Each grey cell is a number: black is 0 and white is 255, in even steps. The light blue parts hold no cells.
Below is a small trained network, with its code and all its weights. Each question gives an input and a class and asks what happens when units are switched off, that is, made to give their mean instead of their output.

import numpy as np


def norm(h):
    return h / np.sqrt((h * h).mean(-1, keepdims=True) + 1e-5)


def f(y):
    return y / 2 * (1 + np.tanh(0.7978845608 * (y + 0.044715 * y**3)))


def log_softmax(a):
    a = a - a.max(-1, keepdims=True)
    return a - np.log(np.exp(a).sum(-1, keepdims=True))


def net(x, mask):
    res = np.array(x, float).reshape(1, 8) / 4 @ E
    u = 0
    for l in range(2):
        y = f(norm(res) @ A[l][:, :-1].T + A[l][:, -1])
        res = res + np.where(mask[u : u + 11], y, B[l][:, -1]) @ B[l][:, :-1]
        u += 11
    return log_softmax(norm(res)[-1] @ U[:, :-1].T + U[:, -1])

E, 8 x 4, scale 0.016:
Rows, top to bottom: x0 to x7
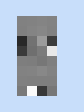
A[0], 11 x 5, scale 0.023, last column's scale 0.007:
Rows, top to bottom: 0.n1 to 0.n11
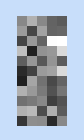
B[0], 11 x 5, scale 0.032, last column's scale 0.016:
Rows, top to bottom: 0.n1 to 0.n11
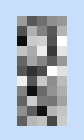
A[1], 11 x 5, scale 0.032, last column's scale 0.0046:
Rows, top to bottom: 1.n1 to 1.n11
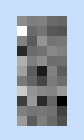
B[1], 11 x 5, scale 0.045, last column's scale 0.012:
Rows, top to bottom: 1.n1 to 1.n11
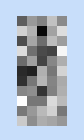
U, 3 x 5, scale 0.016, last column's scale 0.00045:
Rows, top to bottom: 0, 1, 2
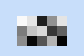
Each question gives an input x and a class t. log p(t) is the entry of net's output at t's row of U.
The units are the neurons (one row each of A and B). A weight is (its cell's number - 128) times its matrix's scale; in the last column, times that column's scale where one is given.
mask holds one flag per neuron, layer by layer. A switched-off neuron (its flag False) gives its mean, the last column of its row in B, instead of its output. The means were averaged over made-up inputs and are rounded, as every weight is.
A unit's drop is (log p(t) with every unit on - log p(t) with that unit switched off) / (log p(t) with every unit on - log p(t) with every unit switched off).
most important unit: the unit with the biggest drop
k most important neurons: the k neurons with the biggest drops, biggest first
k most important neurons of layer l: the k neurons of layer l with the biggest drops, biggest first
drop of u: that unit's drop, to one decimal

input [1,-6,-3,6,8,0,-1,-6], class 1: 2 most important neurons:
(0.n4 0.n3)
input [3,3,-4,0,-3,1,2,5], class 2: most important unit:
0.n10
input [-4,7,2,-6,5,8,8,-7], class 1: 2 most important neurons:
(0.n2 0.n7)
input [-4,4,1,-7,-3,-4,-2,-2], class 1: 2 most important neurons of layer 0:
(0.n7 0.n2)
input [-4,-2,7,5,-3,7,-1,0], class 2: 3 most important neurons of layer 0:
(0.n6 0.n4 0.n2)
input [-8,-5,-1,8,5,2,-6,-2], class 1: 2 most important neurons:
(0.n3 0.n10)
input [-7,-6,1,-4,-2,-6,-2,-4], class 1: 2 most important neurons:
(0.n2 0.n7)
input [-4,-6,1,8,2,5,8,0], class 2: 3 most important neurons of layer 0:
(0.n6 0.n4 0.n11)
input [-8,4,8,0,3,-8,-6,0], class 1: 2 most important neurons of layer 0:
(0.n11 0.n7)
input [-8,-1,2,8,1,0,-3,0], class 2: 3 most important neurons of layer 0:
(0.n6 0.n4 0.n11)
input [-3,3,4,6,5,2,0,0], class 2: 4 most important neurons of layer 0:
(0.n6 0.n4 0.n2 0.n9)
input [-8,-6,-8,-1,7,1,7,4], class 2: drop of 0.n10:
0.5
